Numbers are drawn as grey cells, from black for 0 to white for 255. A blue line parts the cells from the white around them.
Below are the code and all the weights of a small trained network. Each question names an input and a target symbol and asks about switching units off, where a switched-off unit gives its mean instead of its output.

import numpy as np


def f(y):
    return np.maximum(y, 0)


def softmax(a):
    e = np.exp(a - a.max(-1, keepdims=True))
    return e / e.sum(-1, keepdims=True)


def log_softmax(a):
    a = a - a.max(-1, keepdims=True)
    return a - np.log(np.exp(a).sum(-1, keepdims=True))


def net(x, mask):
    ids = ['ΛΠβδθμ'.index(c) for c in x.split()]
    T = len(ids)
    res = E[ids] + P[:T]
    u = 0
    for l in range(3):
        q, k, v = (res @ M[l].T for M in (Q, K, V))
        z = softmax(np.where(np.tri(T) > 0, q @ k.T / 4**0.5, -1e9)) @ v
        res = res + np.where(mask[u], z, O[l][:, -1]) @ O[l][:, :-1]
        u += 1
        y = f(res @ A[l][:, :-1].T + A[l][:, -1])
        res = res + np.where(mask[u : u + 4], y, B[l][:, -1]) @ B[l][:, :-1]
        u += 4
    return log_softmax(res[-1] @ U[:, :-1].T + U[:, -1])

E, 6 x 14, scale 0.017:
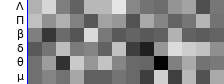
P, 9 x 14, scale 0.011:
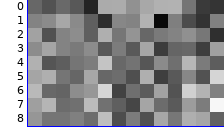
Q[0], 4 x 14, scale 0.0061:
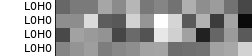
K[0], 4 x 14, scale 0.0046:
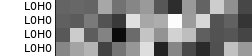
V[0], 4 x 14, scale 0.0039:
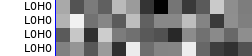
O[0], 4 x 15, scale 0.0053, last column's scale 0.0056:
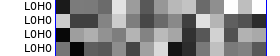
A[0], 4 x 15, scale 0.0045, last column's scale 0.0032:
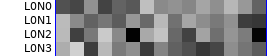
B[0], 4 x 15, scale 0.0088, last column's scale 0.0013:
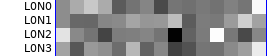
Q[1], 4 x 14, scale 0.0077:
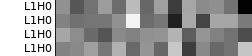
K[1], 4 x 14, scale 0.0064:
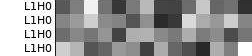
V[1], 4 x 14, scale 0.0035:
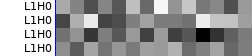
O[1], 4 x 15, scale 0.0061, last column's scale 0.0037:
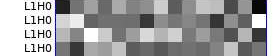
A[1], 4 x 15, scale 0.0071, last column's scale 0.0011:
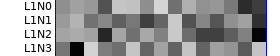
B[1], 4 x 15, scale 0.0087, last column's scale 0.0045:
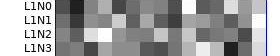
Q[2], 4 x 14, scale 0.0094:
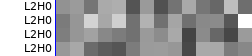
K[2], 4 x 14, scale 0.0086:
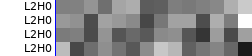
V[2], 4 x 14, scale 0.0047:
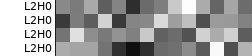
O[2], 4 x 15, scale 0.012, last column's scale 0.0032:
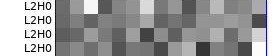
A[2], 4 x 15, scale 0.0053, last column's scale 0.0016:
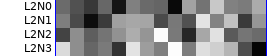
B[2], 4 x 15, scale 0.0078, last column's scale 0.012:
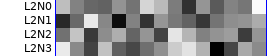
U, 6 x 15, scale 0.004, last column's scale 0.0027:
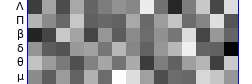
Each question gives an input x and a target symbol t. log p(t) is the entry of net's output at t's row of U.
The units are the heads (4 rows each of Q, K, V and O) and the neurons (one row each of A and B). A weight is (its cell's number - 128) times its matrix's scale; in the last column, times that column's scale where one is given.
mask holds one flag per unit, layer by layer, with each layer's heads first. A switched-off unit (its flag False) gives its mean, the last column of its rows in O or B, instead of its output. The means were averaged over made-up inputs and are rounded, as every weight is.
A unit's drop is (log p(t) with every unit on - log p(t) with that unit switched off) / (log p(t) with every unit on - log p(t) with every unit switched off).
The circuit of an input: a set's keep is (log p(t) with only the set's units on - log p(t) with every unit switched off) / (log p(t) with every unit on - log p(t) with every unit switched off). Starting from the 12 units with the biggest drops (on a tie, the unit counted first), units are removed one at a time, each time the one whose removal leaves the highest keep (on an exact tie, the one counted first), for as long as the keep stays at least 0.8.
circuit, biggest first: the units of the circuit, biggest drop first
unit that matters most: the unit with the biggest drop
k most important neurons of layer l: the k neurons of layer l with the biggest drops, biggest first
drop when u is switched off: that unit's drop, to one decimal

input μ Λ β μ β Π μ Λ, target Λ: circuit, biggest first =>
(L2H0; L2N0)
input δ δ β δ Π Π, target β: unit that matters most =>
L1N2
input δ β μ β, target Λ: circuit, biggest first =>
(L2H0; L1H0; L0H0; L1N2)
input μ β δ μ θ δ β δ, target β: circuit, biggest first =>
(L0H0; L2H0)
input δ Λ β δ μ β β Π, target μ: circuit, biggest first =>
(L2H0; L1N1)
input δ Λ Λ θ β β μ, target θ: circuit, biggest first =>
(L1H0; L2N0)
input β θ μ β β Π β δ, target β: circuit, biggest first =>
(L2H0; L0H0)
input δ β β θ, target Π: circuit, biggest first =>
(L2H0; L0N3)
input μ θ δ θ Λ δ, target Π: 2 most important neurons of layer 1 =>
(L1N0; L1N2)
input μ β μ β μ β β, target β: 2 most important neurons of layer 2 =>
(L2N1; L2N0)
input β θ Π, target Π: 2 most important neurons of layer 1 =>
(L1N3; L1N1)
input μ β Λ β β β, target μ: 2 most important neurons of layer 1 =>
(L1N2; L1N3)
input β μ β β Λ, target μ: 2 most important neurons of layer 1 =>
(L1N0; L1N3)
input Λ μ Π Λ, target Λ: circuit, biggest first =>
(L2H0)
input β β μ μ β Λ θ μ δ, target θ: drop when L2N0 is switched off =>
0.2
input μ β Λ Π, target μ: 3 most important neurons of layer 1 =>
(L1N2; L1N1; L1N3)
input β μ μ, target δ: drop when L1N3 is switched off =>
0.4
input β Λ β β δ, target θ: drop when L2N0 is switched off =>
0.1
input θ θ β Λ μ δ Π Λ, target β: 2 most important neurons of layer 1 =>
(L1N2; L1N0)
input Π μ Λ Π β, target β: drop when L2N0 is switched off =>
0.1
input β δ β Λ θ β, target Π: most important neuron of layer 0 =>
(L0N3)
